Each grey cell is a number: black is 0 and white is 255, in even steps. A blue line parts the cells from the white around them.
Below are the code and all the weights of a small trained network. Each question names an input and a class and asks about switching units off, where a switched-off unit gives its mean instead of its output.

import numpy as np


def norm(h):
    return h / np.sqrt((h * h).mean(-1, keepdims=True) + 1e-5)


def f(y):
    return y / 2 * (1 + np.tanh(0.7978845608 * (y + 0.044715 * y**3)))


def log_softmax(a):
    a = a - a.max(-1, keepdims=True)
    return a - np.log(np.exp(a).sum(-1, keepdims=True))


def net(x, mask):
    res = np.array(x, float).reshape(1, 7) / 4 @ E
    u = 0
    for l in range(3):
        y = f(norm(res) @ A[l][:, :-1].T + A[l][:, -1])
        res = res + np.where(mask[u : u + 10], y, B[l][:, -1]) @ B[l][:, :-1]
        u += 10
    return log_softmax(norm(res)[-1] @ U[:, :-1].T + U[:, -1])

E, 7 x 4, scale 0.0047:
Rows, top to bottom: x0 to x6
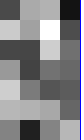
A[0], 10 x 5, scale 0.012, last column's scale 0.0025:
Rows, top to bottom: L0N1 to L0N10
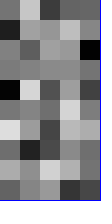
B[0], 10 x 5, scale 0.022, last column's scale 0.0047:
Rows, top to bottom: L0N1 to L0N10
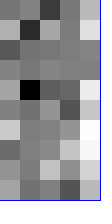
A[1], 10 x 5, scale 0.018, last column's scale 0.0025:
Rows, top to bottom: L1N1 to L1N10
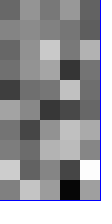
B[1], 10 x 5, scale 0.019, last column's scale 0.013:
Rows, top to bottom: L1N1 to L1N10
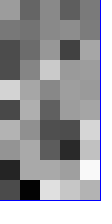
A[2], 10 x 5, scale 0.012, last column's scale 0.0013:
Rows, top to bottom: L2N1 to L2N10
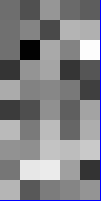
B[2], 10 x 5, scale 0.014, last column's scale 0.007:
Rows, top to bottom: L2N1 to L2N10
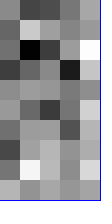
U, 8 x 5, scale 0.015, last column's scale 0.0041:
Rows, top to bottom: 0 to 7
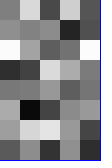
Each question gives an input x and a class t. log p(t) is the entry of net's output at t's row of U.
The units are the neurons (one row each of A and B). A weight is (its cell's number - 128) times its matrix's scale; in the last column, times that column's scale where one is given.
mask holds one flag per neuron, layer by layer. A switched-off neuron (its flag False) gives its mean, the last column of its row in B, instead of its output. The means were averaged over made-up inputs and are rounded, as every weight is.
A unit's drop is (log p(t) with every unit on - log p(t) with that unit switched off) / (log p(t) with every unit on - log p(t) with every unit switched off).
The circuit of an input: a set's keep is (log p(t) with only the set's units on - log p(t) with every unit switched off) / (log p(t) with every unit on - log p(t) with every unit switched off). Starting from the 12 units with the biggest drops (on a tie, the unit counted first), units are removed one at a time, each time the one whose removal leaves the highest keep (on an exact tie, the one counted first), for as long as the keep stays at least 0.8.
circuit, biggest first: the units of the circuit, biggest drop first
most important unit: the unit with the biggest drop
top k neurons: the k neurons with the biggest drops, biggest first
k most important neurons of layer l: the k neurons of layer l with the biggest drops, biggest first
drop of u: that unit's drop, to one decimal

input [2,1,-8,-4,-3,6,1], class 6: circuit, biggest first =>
[L2N9]
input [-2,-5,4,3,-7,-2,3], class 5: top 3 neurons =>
[L0N2 L0N5 L0N6]
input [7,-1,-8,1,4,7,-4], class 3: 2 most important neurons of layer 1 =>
[L1N10 L1N7]
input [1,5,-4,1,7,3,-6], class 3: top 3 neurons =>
[L1N10 L0N8 L0N5]
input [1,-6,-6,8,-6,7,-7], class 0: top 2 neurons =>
[L1N6 L1N10]
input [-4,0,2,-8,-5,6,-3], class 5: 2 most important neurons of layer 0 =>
[L0N5 L0N2]
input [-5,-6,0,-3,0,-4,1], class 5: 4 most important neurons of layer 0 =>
[L0N5 L0N6 L0N2 L0N9]
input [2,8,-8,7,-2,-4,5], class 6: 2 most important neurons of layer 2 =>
[L2N9 L2N3]
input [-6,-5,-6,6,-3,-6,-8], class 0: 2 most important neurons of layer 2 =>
[L2N2 L2N3]
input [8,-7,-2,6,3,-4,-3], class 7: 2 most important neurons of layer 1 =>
[L1N6 L1N10]
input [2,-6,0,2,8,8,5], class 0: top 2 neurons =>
[L0N7 L0N9]
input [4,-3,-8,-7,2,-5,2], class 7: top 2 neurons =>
[L0N1 L1N6]
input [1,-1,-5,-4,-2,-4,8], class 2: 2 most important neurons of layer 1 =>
[L1N7 L1N10]
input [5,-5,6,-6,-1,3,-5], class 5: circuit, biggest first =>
[L0N5]
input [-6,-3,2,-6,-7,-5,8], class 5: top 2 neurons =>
[L0N2 L0N6]
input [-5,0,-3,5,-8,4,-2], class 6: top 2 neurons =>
[L0N7 L1N10]
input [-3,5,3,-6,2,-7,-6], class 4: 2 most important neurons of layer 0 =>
[L0N8 L0N7]
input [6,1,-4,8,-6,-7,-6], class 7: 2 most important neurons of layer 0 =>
[L0N5 L0N1]
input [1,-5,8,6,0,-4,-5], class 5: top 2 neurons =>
[L0N5 L0N2]
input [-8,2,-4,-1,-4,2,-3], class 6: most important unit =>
L0N7
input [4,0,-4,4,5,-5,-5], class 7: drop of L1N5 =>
0.1
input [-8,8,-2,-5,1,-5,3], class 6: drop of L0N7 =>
0.3
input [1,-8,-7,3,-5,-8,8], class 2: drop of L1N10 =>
0.2
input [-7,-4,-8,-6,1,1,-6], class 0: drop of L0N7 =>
0.1
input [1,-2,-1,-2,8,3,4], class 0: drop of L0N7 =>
-0.1
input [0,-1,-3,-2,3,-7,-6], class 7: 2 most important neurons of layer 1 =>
[L1N6 L1N10]
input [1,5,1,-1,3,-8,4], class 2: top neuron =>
[L1N5]
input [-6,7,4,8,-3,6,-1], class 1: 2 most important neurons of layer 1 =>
[L1N3 L1N8]
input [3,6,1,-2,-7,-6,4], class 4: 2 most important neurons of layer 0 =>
[L0N5 L0N8]
